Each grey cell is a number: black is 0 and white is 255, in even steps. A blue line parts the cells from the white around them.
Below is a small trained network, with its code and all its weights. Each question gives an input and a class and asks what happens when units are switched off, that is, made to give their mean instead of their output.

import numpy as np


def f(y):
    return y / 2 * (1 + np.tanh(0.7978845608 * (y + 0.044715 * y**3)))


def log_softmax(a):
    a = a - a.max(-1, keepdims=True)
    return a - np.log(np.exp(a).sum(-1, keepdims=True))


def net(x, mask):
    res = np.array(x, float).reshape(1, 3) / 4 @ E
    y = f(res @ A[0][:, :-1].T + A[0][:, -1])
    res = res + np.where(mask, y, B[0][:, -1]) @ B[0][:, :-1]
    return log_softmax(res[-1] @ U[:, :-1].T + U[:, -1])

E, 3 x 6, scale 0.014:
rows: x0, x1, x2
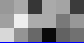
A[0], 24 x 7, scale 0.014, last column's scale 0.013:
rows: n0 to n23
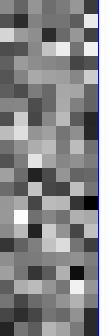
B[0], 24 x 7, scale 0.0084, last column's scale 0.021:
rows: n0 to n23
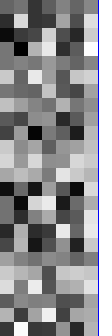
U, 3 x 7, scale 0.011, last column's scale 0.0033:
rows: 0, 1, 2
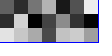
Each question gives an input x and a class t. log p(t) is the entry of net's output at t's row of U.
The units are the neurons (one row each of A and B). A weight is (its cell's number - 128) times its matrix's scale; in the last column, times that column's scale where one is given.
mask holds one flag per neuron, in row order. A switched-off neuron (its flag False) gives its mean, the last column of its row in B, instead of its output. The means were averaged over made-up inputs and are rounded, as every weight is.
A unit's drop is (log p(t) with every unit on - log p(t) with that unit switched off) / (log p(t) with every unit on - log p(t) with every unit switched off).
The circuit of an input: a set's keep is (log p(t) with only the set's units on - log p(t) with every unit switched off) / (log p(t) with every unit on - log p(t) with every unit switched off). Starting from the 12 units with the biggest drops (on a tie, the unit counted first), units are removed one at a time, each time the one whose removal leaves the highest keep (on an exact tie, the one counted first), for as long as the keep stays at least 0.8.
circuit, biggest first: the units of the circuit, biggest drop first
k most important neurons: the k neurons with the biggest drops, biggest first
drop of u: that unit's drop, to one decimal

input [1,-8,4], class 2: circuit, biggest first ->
[n19; n12]
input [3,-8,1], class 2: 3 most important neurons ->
[n19; n13; n12]
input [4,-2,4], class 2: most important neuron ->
[n19]
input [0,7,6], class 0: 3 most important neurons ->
[n15; n1; n16]
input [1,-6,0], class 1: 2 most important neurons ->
[n1; n20]
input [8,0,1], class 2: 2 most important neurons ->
[n19; n13]
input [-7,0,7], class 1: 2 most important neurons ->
[n3; n5]
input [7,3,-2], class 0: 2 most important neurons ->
[n14; n1]
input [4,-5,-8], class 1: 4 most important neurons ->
[n23; n17; n1; n16]
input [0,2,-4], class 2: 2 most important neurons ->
[n13; n2]
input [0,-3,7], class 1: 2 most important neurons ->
[n2; n20]
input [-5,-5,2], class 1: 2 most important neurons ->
[n3; n1]
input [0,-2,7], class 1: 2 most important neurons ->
[n2; n20]
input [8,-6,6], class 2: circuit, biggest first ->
[n19]
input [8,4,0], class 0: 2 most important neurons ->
[n14; n1]
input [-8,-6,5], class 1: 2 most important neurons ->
[n1; n3]
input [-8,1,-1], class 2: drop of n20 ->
0.3
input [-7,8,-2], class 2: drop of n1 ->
0.0
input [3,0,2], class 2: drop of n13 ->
0.4
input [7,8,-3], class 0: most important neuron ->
[n14]
